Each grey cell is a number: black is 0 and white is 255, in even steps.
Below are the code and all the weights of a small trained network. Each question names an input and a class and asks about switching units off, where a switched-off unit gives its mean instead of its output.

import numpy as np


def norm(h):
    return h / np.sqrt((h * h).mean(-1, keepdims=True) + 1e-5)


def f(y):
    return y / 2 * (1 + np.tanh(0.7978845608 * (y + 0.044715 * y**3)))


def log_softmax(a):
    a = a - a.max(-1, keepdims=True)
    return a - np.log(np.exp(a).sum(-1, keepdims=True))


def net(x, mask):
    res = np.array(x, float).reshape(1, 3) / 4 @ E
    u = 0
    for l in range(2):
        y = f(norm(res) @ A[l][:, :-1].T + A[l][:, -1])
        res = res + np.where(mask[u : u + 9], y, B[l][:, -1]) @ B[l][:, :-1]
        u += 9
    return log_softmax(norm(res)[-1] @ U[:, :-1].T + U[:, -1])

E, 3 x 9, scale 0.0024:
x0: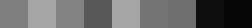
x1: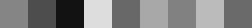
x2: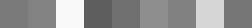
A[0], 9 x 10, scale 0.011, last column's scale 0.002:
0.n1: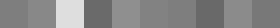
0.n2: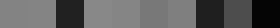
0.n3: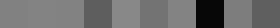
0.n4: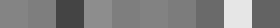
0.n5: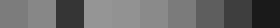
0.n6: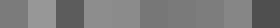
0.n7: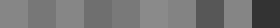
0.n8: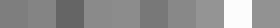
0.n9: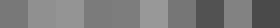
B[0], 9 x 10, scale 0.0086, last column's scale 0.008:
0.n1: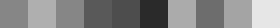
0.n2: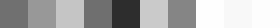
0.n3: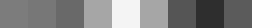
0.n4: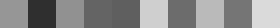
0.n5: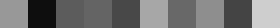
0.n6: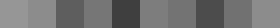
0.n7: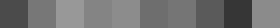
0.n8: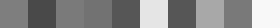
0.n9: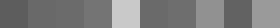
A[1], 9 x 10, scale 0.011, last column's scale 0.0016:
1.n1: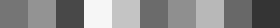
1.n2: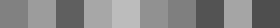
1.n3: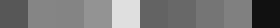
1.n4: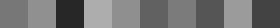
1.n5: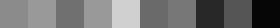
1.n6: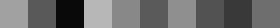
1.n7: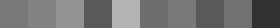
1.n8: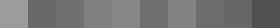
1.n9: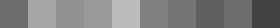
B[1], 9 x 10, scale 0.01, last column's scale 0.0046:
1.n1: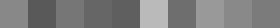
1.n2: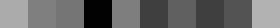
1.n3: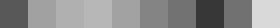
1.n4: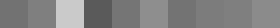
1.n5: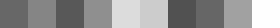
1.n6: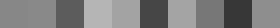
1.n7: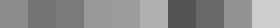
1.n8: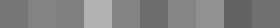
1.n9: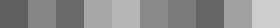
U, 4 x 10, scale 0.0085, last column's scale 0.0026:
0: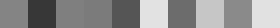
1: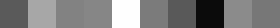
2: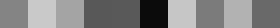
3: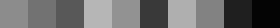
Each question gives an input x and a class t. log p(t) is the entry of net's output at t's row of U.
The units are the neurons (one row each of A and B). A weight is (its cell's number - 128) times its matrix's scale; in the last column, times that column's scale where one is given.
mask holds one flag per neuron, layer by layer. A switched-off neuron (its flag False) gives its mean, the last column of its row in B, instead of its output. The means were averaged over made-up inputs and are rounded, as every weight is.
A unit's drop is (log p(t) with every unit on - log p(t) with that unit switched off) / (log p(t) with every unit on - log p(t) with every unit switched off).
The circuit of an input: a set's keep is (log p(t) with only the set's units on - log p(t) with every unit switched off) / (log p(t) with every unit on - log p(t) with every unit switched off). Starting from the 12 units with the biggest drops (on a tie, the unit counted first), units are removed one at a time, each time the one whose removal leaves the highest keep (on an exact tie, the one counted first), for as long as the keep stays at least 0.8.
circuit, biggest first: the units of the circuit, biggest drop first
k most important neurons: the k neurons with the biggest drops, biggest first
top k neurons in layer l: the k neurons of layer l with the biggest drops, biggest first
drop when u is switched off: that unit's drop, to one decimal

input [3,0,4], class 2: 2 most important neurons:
[0.n1, 0.n3]
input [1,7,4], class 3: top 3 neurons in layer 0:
[0.n2, 0.n3, 0.n8]
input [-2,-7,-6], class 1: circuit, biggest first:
[0.n3]
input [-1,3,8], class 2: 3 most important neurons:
[0.n3, 0.n8, 0.n4]
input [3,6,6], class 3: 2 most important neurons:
[0.n2, 0.n8]
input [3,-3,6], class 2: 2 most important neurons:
[0.n1, 0.n3]
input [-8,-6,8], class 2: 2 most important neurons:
[0.n1, 0.n4]
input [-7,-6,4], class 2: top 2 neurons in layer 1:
[1.n5, 1.n7]
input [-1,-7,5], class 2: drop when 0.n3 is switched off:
0.3
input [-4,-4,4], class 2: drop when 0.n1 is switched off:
0.2
